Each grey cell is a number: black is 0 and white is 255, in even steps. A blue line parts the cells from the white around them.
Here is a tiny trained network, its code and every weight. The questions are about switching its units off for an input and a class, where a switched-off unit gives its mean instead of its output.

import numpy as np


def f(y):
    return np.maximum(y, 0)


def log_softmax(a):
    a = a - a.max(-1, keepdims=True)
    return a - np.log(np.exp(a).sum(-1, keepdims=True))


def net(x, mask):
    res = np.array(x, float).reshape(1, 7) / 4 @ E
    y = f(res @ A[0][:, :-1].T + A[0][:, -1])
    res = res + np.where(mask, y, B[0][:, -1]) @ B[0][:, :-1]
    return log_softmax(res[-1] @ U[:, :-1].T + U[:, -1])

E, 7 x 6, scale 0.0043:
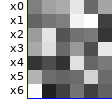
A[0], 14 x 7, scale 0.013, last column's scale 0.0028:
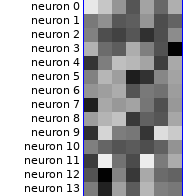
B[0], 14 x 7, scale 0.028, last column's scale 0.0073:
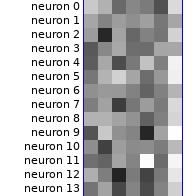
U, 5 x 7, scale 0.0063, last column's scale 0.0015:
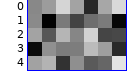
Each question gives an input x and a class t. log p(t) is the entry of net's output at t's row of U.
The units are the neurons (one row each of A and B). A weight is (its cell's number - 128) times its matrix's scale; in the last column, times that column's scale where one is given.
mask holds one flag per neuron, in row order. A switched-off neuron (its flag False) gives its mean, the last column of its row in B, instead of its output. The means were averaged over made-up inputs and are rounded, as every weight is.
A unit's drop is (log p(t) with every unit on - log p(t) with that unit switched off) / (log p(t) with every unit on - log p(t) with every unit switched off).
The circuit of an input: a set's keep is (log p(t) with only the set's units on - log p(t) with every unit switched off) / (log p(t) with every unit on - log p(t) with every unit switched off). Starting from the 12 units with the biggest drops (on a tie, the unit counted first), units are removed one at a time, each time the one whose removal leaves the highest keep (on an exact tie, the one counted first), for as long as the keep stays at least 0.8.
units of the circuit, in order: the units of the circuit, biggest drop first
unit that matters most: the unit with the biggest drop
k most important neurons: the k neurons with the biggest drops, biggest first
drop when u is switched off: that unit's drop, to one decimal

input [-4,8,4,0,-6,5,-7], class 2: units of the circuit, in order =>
[neuron 11]
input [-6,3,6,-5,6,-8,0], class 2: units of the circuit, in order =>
[neuron 9; neuron 2]
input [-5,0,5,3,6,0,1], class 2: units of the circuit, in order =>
[neuron 12; neuron 9]
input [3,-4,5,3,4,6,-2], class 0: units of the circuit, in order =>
[neuron 4; neuron 12]
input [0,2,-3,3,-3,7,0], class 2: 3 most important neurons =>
[neuron 9; neuron 12; neuron 7]
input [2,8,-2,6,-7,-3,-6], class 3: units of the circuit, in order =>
[neuron 11; neuron 9]
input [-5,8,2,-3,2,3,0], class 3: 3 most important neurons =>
[neuron 11; neuron 0; neuron 4]
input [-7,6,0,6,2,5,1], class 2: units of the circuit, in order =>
[neuron 9; neuron 12]
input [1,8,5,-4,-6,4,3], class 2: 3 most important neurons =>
[neuron 11; neuron 9; neuron 1]
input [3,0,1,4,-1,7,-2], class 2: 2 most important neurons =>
[neuron 12; neuron 11]
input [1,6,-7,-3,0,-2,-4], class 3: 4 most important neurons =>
[neuron 4; neuron 0; neuron 8; neuron 11]
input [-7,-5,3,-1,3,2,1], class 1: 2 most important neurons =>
[neuron 2; neuron 9]
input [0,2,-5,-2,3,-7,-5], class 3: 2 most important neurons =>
[neuron 0; neuron 4]
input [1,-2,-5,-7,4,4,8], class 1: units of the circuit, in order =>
[neuron 2]
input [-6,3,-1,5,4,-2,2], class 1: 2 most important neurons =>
[neuron 5; neuron 9]
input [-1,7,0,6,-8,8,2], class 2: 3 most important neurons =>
[neuron 11; neuron 9; neuron 12]
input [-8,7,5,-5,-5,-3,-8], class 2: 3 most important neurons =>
[neuron 11; neuron 9; neuron 1]
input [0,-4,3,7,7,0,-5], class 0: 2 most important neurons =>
[neuron 9; neuron 4]
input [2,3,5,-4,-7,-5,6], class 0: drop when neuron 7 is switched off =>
0.2
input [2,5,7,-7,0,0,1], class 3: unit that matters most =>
neuron 4
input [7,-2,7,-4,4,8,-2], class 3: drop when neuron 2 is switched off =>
0.3
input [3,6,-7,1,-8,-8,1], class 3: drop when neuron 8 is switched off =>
0.2
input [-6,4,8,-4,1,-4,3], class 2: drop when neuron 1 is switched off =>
0.1
